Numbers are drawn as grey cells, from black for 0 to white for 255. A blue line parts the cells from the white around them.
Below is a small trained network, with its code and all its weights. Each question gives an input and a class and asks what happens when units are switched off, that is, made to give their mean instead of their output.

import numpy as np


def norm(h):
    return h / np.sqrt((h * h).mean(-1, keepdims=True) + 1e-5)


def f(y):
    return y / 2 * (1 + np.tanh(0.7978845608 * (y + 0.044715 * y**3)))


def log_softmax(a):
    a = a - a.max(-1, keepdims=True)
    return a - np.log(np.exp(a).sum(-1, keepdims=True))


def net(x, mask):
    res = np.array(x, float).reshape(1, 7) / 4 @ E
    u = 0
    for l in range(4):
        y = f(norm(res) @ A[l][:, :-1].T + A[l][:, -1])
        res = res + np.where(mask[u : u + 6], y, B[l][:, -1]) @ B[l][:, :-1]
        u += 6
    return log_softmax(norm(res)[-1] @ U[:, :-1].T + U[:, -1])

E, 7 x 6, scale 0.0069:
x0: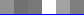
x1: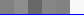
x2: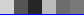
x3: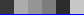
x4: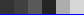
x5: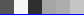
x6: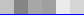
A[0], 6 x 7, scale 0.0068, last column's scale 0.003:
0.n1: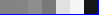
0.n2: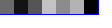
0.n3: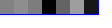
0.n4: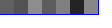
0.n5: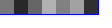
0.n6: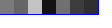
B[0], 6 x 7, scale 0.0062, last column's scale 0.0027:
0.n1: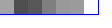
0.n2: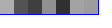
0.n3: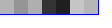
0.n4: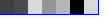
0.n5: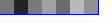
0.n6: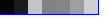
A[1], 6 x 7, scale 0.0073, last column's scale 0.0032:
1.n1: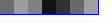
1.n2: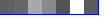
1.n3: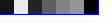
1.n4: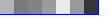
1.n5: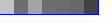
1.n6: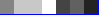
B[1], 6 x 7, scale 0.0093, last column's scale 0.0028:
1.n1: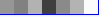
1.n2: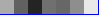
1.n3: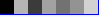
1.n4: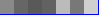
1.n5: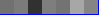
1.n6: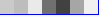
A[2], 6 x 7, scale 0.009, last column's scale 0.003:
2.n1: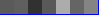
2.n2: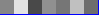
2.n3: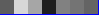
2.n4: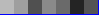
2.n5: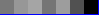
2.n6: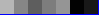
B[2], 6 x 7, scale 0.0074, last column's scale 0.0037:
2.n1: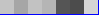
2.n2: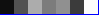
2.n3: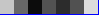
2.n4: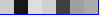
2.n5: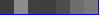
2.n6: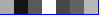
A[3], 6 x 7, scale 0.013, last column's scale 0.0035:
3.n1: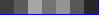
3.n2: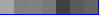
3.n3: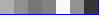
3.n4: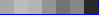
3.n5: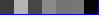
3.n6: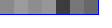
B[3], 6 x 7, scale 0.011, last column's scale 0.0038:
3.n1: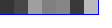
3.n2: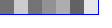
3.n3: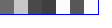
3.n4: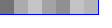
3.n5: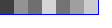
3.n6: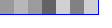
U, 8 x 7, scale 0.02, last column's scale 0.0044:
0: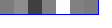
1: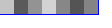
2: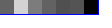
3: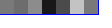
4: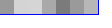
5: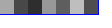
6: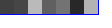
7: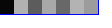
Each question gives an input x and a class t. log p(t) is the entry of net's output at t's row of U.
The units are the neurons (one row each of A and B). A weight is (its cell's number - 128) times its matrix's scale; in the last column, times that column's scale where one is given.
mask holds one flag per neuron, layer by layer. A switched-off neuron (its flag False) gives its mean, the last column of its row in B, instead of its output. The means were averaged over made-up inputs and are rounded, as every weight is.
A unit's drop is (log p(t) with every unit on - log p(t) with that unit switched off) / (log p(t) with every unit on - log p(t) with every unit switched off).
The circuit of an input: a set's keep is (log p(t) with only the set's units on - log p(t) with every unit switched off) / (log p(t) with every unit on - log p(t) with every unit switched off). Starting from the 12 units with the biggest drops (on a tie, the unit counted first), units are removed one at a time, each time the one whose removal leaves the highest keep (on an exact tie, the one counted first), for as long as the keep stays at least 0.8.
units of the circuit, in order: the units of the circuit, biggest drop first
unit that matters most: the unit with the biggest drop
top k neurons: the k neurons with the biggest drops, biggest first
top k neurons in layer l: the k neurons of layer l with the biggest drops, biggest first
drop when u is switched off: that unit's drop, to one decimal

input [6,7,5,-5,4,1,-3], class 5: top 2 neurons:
0.n2; 0.n5
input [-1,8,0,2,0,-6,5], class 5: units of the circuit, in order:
1.n2
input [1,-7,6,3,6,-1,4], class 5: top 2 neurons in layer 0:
0.n2; 0.n5
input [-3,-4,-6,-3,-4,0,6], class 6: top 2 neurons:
0.n6; 2.n5
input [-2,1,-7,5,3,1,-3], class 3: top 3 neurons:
1.n1; 0.n3; 2.n3
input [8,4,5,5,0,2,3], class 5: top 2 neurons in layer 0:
0.n2; 0.n5
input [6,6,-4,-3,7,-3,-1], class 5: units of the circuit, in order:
0.n2; 1.n2
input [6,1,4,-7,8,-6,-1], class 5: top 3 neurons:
0.n2; 0.n5; 2.n2
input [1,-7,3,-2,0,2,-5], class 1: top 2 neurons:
2.n6; 2.n4
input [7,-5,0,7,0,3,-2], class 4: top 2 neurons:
1.n6; 3.n6
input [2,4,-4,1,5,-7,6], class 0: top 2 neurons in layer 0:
0.n1; 0.n6
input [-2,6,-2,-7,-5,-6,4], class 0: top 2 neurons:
3.n3; 1.n2
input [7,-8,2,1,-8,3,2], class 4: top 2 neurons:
1.n6; 3.n4
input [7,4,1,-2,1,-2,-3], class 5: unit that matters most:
0.n5
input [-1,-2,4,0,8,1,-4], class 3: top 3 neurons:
1.n1; 0.n3; 2.n2
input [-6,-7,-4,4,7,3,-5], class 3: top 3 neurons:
1.n1; 0.n3; 2.n3
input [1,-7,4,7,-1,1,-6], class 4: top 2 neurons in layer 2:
2.n2; 2.n4
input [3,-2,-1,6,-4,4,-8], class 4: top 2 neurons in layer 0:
0.n6; 0.n1
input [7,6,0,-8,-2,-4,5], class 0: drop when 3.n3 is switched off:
0.6
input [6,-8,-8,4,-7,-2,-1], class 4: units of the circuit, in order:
1.n6
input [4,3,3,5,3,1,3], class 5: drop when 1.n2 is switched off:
0.1
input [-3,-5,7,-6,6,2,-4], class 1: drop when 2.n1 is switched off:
0.1
